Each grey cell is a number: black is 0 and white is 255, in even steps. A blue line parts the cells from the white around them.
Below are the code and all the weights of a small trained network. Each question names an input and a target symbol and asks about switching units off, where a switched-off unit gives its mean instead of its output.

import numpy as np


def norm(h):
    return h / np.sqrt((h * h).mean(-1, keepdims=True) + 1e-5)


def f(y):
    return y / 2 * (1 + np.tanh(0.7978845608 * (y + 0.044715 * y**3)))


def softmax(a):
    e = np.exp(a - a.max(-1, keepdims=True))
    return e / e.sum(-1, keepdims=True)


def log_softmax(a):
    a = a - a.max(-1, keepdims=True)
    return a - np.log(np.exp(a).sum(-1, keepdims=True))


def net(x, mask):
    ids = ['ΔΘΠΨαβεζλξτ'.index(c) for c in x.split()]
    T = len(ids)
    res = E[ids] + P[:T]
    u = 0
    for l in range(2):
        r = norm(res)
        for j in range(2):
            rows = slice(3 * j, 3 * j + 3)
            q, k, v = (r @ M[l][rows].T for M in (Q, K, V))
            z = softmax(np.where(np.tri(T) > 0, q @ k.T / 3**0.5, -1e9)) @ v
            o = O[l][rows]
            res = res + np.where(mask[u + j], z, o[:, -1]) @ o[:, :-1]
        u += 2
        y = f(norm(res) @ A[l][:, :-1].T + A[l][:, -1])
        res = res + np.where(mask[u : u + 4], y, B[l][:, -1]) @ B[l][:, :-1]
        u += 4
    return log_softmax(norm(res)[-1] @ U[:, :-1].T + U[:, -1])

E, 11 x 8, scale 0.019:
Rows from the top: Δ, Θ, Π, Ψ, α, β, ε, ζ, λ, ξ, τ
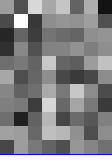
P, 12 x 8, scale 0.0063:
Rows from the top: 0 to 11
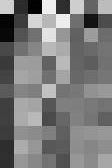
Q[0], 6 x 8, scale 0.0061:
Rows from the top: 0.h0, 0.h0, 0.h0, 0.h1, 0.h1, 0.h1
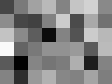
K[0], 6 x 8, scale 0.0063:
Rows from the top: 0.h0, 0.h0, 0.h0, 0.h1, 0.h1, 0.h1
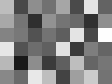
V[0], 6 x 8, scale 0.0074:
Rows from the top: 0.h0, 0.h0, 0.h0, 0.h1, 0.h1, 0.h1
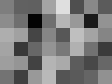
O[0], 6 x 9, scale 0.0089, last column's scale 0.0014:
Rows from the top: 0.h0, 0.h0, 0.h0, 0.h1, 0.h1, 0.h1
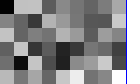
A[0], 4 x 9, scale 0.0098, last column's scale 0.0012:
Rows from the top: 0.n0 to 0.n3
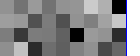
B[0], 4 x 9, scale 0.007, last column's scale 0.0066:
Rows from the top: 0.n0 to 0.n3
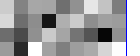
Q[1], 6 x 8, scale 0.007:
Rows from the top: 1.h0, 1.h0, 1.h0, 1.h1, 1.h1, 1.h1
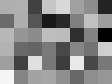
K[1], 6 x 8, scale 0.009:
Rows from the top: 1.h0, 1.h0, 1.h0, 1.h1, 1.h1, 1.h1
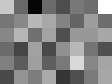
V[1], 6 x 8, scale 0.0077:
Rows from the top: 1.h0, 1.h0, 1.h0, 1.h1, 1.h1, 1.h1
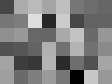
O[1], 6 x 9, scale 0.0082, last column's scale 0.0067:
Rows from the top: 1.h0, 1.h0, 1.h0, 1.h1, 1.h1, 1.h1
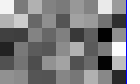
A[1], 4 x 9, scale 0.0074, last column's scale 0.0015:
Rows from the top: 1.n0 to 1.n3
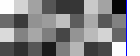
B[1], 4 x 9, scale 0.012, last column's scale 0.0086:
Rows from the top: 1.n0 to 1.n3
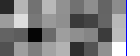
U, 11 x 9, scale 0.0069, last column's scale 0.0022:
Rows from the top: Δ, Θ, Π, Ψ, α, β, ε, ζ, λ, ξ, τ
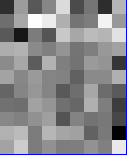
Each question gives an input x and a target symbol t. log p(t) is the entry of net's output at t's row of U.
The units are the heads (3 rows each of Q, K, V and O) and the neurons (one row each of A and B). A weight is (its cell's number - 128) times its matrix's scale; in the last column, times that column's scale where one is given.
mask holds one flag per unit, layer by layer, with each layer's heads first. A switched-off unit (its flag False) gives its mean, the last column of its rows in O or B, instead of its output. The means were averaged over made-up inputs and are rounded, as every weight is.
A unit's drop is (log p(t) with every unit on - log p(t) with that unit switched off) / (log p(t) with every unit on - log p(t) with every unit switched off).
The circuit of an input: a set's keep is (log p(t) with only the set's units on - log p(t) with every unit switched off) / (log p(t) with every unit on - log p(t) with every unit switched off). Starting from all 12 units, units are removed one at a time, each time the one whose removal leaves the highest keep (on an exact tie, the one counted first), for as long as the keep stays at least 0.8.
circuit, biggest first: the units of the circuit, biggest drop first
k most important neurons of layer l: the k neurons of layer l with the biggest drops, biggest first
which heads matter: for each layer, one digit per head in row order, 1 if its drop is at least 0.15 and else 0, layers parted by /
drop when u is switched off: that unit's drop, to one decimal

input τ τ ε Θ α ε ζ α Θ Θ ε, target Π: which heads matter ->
01 / 10
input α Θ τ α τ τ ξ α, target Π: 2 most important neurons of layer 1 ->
1.n2, 1.n3
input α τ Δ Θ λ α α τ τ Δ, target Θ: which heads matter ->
10 / 01
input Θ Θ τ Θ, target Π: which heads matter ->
01 / 11
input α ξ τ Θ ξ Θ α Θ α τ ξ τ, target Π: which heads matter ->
10 / 10
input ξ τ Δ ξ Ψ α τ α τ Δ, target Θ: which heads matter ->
11 / 01
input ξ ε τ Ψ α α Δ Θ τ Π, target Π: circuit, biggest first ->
1.h0, 1.n1, 1.n3
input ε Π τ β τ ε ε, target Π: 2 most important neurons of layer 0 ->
0.n3, 0.n2
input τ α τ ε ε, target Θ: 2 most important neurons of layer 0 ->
0.n3, 0.n2
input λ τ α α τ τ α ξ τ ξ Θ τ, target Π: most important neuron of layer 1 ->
1.n2
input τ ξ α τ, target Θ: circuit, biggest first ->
1.h0, 1.n2
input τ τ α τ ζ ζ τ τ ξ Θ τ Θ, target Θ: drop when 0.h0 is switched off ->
0.1
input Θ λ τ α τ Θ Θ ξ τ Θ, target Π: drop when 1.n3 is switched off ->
0.2
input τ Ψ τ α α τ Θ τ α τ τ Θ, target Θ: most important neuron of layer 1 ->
1.n2
